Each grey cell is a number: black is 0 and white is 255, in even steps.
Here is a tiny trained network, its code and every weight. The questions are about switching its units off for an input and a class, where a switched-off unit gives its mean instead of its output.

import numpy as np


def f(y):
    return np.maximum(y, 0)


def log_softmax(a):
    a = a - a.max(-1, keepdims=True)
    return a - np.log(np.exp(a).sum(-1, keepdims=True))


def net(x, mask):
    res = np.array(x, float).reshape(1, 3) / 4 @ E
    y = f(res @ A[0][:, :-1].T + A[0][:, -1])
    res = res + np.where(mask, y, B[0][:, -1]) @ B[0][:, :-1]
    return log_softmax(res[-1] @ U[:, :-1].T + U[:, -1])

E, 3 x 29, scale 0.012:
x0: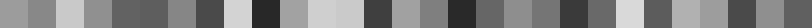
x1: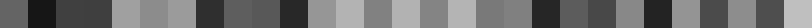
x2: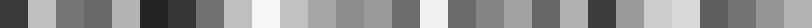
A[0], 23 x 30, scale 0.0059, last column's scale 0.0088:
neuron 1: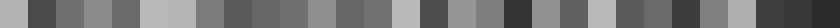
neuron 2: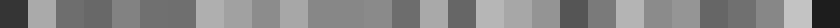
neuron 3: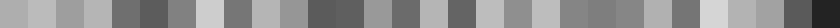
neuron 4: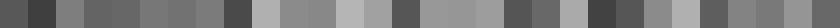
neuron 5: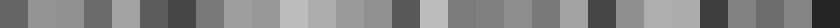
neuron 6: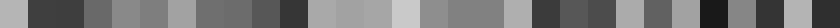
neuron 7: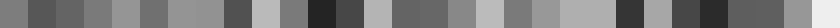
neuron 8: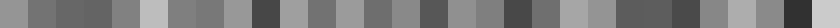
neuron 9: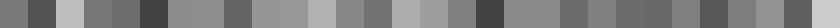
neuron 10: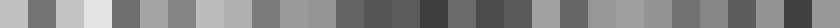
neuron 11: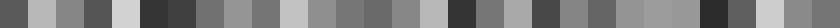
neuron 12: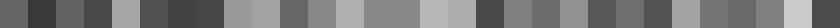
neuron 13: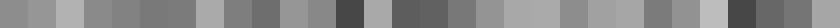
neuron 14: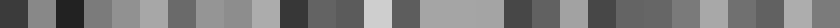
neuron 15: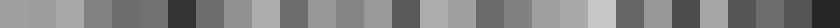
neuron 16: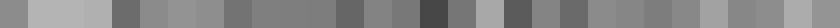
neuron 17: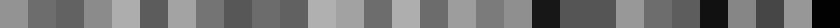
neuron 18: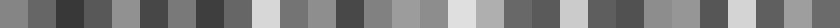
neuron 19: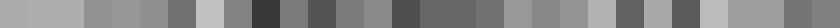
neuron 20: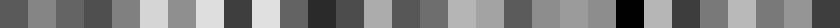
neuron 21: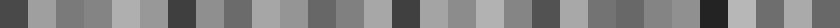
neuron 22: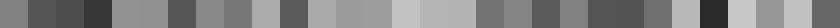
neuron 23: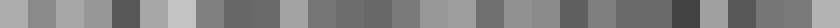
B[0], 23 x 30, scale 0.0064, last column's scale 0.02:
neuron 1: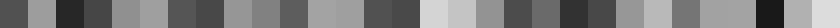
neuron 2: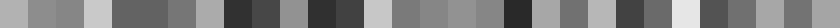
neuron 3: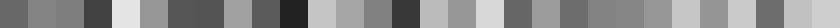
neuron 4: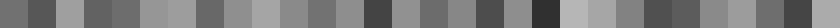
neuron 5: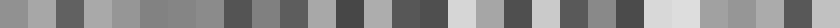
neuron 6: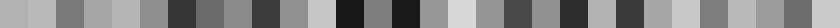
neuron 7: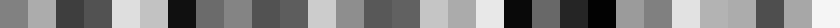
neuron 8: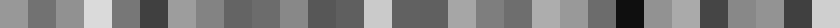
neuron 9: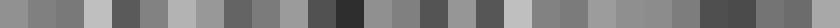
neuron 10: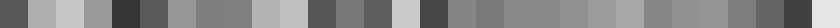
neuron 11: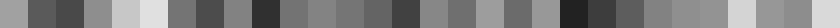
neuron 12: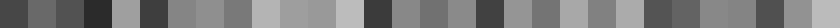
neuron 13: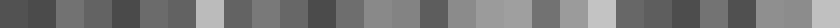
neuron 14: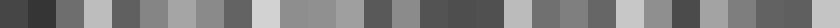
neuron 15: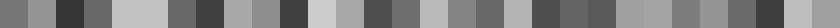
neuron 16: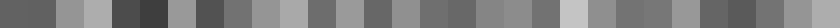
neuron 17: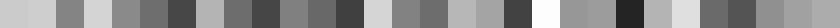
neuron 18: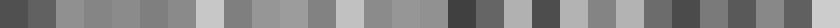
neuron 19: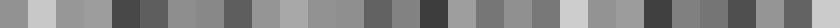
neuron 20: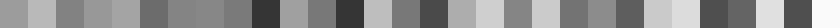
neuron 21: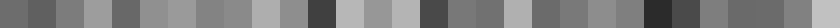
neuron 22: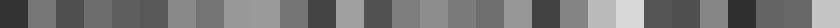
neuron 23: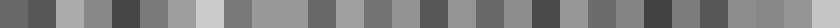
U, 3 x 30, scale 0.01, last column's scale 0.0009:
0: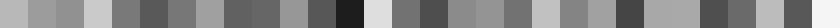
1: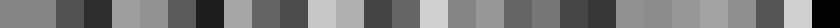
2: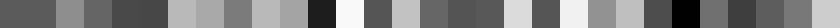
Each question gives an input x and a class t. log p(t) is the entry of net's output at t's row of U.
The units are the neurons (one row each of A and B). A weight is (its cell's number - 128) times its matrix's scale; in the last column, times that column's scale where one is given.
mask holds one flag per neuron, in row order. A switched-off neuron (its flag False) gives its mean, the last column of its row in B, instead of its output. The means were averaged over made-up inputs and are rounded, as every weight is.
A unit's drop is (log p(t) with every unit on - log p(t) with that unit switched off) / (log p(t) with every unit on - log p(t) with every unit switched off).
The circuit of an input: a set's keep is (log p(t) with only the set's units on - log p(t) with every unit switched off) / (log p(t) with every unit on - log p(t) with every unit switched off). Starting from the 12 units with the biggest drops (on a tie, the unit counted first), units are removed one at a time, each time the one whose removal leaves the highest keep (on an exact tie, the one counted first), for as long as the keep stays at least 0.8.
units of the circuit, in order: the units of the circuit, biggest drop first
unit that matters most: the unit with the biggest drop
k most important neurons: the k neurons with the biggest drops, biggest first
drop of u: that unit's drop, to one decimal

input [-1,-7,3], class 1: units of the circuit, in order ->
(neuron 3)
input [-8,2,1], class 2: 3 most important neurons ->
(neuron 18; neuron 14; neuron 21)
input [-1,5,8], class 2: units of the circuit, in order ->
(neuron 18; neuron 22)
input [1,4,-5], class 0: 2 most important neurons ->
(neuron 7; neuron 8)
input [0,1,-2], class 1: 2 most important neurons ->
(neuron 20; neuron 17)
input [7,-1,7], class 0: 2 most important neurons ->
(neuron 2; neuron 7)
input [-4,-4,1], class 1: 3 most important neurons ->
(neuron 7; neuron 3; neuron 8)
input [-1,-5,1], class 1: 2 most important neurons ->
(neuron 3; neuron 8)
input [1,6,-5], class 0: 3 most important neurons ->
(neuron 17; neuron 7; neuron 8)
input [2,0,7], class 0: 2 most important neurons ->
(neuron 7; neuron 2)
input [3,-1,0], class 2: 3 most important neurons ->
(neuron 20; neuron 6; neuron 7)
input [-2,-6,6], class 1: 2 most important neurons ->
(neuron 3; neuron 15)
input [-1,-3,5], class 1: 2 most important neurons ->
(neuron 20; neuron 8)
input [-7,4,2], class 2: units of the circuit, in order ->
(neuron 18)
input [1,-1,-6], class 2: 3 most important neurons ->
(neuron 20; neuron 6; neuron 5)
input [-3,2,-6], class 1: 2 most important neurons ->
(neuron 1; neuron 7)
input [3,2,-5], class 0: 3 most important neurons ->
(neuron 7; neuron 8; neuron 3)
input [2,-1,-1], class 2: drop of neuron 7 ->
0.1
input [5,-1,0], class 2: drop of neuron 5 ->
0.2
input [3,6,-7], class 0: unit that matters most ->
neuron 17
